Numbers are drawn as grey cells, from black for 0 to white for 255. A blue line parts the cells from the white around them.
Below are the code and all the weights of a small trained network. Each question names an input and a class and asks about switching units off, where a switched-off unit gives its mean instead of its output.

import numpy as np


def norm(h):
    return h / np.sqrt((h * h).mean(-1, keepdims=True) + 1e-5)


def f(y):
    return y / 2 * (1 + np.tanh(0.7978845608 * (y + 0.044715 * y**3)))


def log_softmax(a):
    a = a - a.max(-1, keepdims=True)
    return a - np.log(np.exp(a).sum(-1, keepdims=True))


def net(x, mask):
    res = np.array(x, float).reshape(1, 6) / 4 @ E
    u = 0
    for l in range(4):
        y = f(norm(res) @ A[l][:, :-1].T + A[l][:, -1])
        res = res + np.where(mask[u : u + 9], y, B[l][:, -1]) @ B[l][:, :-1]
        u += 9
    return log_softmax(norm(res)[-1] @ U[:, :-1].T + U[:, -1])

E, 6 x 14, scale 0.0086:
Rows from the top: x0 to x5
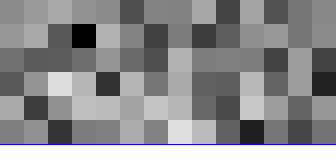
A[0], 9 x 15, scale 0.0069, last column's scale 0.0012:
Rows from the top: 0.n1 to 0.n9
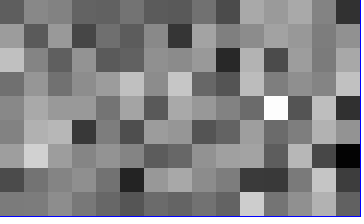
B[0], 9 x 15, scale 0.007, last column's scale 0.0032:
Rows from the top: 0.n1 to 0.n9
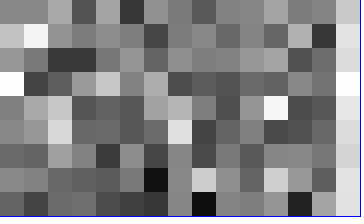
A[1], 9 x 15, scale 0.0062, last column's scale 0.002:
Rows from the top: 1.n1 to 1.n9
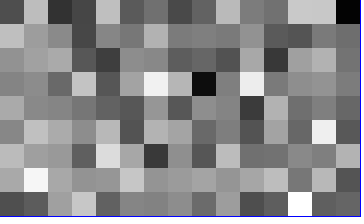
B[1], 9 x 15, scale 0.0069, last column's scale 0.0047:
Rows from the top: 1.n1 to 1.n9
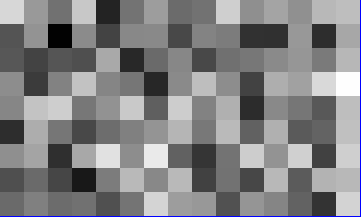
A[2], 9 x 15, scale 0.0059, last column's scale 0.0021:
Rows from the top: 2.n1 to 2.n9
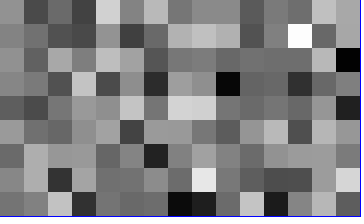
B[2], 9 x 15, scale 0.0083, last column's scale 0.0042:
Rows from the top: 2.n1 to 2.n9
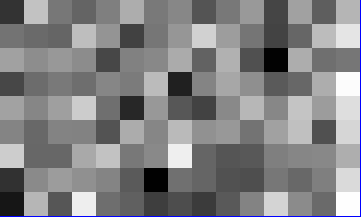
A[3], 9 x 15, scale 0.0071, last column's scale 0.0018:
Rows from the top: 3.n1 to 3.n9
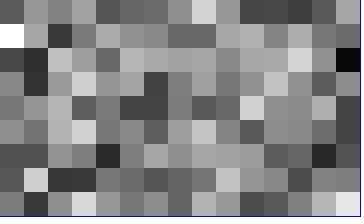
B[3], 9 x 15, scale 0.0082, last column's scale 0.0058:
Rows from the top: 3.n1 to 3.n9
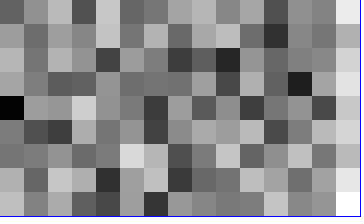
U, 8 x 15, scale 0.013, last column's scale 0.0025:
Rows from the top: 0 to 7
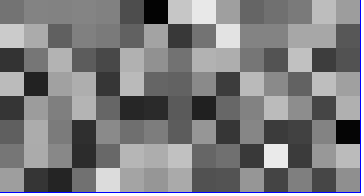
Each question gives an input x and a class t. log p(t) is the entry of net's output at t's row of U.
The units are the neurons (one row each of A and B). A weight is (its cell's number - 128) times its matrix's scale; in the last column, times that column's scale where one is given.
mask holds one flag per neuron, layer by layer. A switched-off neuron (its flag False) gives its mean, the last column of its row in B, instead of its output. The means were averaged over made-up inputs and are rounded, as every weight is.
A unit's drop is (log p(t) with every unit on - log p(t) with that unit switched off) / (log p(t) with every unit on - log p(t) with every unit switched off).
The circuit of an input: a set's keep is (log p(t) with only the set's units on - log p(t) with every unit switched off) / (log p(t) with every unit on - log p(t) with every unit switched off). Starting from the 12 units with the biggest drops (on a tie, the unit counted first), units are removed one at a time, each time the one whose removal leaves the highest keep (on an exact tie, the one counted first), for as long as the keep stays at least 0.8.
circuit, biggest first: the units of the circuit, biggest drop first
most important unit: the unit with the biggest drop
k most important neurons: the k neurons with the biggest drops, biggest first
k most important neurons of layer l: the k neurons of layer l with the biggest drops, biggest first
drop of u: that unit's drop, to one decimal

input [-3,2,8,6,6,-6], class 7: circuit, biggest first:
(0.n4)
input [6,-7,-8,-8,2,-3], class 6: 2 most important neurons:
(1.n8, 1.n6)
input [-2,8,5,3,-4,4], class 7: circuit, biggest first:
(1.n7, 2.n9)
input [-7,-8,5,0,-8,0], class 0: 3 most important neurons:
(2.n2, 0.n8, 3.n6)
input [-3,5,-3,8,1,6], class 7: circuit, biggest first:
(0.n4, 3.n9)
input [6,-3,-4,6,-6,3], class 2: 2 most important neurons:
(1.n4, 3.n7)
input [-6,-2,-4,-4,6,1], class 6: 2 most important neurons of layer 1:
(1.n6, 1.n8)
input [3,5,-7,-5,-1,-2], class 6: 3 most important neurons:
(1.n6, 1.n8, 0.n5)
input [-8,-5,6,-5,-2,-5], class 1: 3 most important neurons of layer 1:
(1.n1, 1.n4, 1.n7)
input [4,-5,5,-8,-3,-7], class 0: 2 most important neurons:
(0.n8, 2.n2)
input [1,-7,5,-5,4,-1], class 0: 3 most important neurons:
(0.n8, 2.n8, 2.n2)
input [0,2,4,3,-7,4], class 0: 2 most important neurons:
(2.n2, 2.n7)
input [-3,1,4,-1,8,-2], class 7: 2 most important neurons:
(0.n4, 2.n1)
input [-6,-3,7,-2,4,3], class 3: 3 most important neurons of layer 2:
(2.n5, 2.n2, 2.n7)
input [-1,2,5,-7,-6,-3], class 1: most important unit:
1.n7
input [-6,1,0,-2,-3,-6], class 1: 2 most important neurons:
(1.n1, 1.n7)
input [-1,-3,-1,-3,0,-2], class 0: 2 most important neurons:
(0.n8, 0.n1)
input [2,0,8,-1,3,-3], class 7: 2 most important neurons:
(2.n8, 0.n3)
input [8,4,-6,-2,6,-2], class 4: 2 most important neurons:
(0.n9, 0.n6)
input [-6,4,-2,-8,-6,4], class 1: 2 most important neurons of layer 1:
(1.n1, 1.n7)
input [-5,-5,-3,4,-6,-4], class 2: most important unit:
1.n9
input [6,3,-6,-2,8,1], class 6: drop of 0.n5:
0.1
